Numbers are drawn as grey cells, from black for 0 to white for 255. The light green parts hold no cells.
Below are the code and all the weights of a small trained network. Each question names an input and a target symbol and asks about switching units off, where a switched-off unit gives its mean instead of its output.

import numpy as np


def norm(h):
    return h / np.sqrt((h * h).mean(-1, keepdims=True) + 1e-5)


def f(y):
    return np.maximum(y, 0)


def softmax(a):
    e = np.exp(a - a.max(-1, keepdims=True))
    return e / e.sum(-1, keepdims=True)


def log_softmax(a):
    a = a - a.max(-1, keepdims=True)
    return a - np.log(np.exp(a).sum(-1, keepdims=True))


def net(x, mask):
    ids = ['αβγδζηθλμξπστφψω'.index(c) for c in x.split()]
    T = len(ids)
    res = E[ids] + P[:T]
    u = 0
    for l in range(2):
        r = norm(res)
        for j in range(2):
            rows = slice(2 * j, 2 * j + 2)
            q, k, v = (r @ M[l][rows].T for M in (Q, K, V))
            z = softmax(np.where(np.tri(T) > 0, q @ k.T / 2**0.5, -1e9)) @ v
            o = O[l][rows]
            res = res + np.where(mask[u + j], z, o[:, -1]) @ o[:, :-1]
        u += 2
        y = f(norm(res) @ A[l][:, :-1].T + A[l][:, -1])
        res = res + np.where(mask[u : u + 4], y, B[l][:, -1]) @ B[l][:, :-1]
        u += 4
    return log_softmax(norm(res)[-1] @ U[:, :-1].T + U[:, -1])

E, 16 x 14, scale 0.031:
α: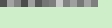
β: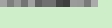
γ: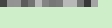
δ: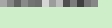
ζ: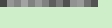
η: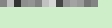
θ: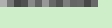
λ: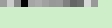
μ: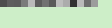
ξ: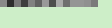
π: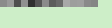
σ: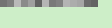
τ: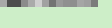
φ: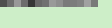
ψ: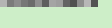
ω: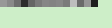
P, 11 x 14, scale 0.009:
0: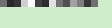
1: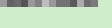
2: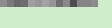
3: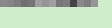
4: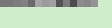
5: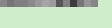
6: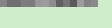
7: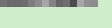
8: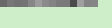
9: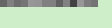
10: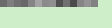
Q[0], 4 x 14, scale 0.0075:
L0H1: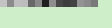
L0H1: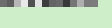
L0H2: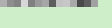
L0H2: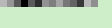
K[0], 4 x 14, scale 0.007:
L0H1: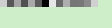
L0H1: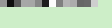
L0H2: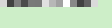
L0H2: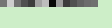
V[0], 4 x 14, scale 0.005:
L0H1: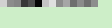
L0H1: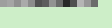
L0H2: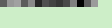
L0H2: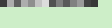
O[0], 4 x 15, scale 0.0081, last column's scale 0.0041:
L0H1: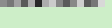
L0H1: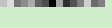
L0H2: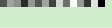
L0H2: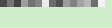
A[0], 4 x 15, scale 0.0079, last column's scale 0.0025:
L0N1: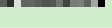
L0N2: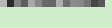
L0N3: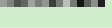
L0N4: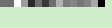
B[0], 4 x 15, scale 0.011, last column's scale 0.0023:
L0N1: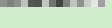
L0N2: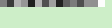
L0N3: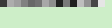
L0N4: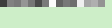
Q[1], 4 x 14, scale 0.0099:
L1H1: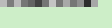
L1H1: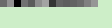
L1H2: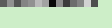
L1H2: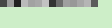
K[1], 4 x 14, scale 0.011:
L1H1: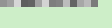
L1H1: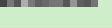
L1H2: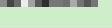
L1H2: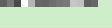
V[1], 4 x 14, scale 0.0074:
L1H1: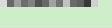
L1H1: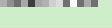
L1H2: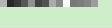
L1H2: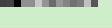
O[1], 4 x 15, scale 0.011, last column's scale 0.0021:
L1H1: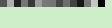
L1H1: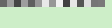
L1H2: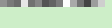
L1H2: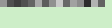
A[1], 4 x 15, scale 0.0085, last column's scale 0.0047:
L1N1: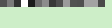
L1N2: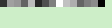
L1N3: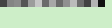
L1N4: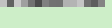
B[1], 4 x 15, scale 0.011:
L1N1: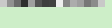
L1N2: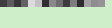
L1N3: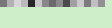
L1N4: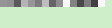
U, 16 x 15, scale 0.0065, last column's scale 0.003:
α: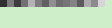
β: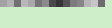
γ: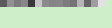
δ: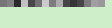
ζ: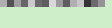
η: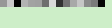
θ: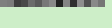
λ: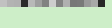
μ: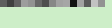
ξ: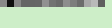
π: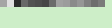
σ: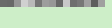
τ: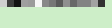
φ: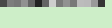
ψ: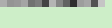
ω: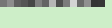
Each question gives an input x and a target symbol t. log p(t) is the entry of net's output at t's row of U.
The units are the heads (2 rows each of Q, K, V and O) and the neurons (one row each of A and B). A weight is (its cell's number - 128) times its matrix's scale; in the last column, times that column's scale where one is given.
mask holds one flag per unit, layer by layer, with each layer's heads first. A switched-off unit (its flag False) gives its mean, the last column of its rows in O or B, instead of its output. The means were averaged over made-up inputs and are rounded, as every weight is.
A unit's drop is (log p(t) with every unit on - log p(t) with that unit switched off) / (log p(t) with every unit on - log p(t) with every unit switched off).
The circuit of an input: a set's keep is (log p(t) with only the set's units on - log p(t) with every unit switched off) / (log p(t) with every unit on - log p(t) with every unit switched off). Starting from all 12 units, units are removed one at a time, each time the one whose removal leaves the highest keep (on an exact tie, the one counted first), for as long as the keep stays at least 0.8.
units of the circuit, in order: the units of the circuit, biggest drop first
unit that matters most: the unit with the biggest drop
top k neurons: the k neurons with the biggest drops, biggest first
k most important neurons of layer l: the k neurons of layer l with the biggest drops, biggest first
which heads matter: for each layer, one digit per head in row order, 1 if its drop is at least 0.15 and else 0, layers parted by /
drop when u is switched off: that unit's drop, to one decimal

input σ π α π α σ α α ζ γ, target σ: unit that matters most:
L0H1
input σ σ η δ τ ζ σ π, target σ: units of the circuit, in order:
L1H1; L1N4
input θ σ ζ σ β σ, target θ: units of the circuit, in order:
L0H1; L1H1; L1H2
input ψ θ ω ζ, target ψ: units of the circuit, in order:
L0H2; L1H2
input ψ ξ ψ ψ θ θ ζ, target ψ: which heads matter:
11 / 01
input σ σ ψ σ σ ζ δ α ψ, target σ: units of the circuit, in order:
L0H2; L1H1; L1N4
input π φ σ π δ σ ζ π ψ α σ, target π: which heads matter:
10 / 10
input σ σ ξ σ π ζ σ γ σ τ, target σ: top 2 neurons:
L1N4; L1N1
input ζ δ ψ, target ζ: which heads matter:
01 / 11
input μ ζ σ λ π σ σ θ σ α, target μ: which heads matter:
00 / 11
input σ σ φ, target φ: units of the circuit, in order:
L0N4; L0H2
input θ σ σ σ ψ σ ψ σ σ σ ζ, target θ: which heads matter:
00 / 10
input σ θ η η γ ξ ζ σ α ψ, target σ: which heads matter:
01 / 10
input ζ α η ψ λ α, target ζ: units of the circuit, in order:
L1H1
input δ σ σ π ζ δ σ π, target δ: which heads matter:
10 / 11
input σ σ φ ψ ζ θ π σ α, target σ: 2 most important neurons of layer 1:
L1N1; L1N4
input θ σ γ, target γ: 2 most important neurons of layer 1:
L1N3; L1N4
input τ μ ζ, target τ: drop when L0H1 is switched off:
0.2
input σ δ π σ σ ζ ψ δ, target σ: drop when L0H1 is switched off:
0.1
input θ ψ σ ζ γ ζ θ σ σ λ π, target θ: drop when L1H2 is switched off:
0.5
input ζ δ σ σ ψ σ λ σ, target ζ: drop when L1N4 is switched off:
0.1
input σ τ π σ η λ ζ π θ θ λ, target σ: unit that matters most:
L1H1
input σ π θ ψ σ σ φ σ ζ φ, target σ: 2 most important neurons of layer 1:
L1N4; L1N1
